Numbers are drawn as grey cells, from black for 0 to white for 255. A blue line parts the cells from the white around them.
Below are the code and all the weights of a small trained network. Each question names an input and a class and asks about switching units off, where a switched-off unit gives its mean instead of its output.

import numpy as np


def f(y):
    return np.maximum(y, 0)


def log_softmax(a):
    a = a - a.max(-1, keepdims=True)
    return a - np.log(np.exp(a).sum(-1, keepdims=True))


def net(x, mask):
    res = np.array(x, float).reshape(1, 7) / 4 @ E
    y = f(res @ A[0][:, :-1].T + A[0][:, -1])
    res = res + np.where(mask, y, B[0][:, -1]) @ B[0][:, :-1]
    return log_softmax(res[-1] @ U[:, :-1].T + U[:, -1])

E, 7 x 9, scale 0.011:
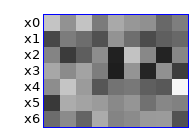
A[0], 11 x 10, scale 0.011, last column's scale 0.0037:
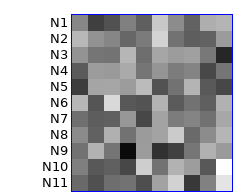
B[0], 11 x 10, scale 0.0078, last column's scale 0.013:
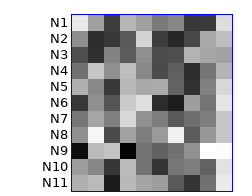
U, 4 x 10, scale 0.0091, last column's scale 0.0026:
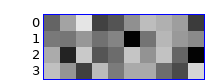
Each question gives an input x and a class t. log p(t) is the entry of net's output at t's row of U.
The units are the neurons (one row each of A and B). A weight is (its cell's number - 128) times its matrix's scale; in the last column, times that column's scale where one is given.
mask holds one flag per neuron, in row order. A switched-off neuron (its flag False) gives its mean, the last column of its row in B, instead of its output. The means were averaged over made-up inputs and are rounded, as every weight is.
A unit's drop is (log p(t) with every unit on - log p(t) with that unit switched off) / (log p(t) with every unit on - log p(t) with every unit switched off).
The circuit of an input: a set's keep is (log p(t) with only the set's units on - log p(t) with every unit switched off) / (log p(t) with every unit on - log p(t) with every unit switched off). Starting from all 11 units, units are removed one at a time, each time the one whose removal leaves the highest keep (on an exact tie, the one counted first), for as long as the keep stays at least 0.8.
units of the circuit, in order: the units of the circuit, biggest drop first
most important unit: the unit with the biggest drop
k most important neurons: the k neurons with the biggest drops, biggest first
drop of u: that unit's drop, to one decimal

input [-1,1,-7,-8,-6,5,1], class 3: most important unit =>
N5
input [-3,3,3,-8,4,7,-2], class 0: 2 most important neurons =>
[N9; N6]
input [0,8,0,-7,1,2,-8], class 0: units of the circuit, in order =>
[N9; N6; N2]
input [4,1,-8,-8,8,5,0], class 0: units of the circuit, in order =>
[N9; N6]
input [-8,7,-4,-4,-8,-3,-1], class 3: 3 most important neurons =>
[N5; N9; N6]
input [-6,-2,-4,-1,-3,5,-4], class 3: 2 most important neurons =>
[N5; N9]
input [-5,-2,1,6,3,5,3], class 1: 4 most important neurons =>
[N11; N1; N5; N8]
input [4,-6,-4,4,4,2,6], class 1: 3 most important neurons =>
[N11; N1; N8]
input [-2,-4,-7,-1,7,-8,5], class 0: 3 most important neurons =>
[N6; N9; N2]
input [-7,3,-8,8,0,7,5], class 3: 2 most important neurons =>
[N5; N6]
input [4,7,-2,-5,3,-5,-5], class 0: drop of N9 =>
0.3
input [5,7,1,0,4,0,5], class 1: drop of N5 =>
-0.1
